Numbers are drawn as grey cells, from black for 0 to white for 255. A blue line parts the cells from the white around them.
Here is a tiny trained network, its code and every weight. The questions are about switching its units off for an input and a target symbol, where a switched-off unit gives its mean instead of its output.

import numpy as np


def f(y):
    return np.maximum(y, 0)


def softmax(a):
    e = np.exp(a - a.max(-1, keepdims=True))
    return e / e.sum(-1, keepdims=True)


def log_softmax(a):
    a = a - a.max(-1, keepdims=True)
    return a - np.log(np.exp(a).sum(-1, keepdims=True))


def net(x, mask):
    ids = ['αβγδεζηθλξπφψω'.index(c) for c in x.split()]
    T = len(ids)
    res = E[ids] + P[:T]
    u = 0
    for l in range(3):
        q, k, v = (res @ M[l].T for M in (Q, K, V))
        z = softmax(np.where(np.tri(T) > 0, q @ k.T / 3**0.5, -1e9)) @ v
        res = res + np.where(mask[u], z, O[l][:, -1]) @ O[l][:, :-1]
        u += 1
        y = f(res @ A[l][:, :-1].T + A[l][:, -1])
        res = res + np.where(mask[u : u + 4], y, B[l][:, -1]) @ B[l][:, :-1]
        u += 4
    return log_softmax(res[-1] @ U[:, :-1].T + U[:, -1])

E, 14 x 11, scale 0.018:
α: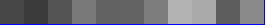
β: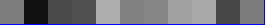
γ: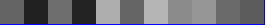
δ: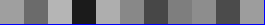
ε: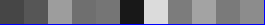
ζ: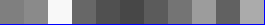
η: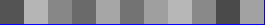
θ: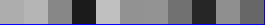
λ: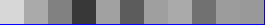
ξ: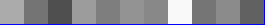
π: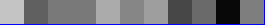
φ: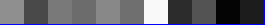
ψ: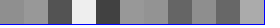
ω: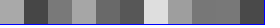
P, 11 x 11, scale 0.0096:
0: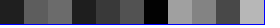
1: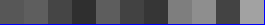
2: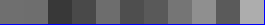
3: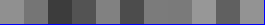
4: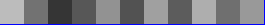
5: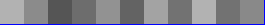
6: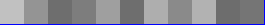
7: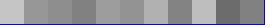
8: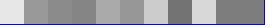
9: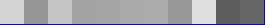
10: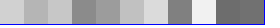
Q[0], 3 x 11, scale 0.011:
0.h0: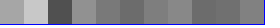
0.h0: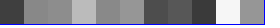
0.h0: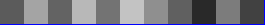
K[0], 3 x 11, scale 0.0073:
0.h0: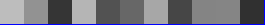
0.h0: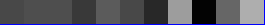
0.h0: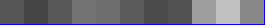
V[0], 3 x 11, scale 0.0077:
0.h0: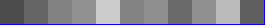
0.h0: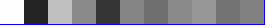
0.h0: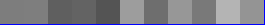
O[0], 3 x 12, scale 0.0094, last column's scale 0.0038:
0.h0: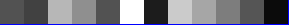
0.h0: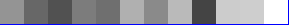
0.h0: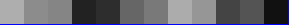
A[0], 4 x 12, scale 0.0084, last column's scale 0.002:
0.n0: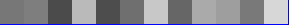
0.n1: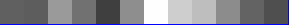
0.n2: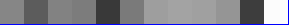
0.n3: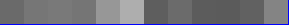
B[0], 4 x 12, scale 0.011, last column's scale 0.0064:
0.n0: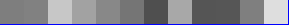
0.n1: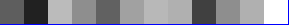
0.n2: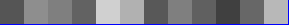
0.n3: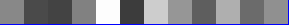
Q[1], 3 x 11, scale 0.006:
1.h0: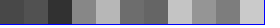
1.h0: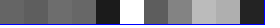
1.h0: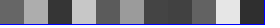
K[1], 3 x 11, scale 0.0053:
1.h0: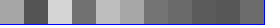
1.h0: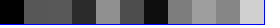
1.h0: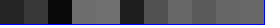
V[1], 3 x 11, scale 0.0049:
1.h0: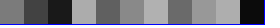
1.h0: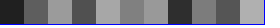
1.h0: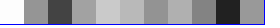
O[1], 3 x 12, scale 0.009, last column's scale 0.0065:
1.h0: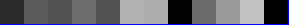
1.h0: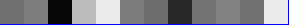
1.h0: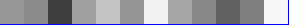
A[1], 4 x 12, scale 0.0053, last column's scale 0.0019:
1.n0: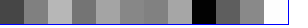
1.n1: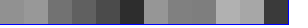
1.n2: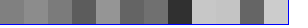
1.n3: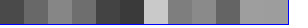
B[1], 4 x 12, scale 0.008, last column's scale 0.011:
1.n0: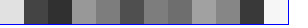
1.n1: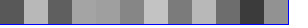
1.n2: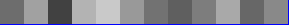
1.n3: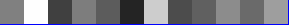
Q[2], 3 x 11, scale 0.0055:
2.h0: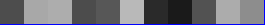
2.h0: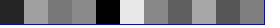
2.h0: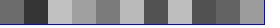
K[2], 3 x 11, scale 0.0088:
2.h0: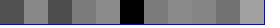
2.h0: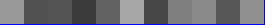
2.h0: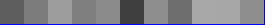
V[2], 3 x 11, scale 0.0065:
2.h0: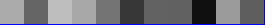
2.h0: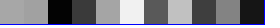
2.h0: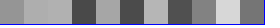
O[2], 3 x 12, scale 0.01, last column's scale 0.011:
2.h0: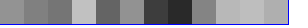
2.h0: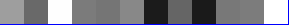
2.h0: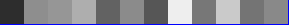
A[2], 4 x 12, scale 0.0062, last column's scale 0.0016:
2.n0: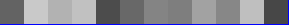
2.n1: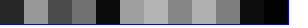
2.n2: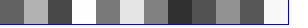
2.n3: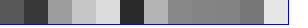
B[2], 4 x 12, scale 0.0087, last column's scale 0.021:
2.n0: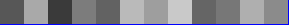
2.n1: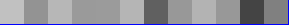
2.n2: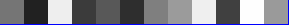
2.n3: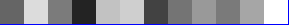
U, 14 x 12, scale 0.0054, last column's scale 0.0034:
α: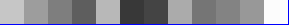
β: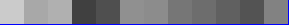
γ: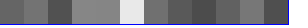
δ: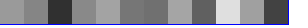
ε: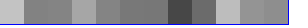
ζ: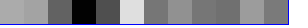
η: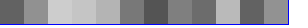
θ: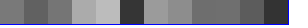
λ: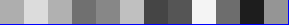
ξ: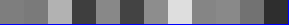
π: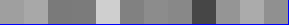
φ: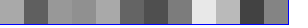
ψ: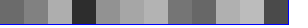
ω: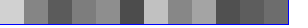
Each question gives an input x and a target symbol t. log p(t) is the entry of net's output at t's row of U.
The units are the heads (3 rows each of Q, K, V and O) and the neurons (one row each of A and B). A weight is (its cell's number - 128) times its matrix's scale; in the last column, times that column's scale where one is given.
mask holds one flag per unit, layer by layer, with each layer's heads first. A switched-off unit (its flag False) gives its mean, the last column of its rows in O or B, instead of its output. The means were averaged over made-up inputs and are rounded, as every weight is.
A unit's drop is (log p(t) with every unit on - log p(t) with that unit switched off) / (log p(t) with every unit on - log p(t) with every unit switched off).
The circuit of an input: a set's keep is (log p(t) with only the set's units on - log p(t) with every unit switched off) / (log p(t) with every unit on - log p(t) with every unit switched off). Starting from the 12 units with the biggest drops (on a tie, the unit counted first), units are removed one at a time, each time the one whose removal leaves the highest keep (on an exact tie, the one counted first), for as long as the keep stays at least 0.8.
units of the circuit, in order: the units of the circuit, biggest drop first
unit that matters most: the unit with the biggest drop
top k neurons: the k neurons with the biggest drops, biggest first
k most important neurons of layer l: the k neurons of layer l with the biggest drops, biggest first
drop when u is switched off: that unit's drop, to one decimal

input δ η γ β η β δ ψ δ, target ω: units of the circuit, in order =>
(2.h0 2.n3 0.n0)
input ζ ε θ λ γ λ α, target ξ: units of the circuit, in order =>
(2.h0 1.h0 0.n1 0.h0)
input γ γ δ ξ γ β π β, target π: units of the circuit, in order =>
(1.h0 0.h0)
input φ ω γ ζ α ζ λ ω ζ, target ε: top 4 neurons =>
(2.n3 0.n0 0.n1 0.n2)
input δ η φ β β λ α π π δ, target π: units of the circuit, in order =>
(0.h0 1.h0)
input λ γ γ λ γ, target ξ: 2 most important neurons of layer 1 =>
(1.n1 1.n0)
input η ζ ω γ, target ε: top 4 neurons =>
(0.n0 1.n0 2.n3 0.n1)
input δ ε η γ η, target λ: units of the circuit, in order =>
(0.h0 0.n1)
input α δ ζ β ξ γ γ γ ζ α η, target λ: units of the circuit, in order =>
(0.h0 2.n3 1.h0)
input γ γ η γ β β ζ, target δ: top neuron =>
(2.n0)
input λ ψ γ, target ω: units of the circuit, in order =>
(2.h0 0.n0 0.h0)
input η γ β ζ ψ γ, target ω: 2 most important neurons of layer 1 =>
(1.n3 1.n0)
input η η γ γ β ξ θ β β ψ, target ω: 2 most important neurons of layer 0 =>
(0.n0 0.n2)
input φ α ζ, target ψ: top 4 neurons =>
(2.n2 1.n0 0.n0 0.n2)
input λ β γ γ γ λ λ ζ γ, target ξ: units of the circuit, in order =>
(1.h0 2.h0 0.n1)
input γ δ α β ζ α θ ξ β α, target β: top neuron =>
(0.n1)
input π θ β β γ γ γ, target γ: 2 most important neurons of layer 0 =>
(0.n2 0.n1)
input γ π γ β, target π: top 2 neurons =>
(1.n0 2.n2)
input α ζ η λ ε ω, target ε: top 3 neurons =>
(1.n0 0.n0 0.n1)
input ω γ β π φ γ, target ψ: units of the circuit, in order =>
(1.h0 2.n2 0.h0)
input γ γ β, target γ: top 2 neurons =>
(0.n0 2.n2)
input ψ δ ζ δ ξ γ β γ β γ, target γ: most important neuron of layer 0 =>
(0.n1)
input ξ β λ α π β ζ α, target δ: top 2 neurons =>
(0.n2 1.n0)
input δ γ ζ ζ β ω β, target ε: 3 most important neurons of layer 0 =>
(0.n0 0.n1 0.n2)
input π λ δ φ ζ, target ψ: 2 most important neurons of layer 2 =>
(2.n2 2.n0)
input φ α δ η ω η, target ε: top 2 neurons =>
(0.n0 2.n3)
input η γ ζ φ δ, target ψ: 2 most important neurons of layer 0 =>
(0.n3 0.n2)
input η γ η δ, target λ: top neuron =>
(0.n1)
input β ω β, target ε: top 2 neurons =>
(2.n3 0.n0)
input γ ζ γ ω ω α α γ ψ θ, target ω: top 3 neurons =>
(0.n0 2.n3 0.n2)
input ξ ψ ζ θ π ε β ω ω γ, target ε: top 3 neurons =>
(0.n0 1.n0 0.n1)
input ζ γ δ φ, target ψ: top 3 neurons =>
(2.n2 2.n3 0.n3)
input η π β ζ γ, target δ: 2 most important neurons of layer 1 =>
(1.n1 1.n0)
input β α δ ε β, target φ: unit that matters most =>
1.h0
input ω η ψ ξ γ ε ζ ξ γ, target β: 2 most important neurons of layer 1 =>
(1.n3 1.n0)
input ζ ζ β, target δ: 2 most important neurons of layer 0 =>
(0.n2 0.n0)
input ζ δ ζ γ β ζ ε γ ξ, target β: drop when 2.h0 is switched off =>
0.6
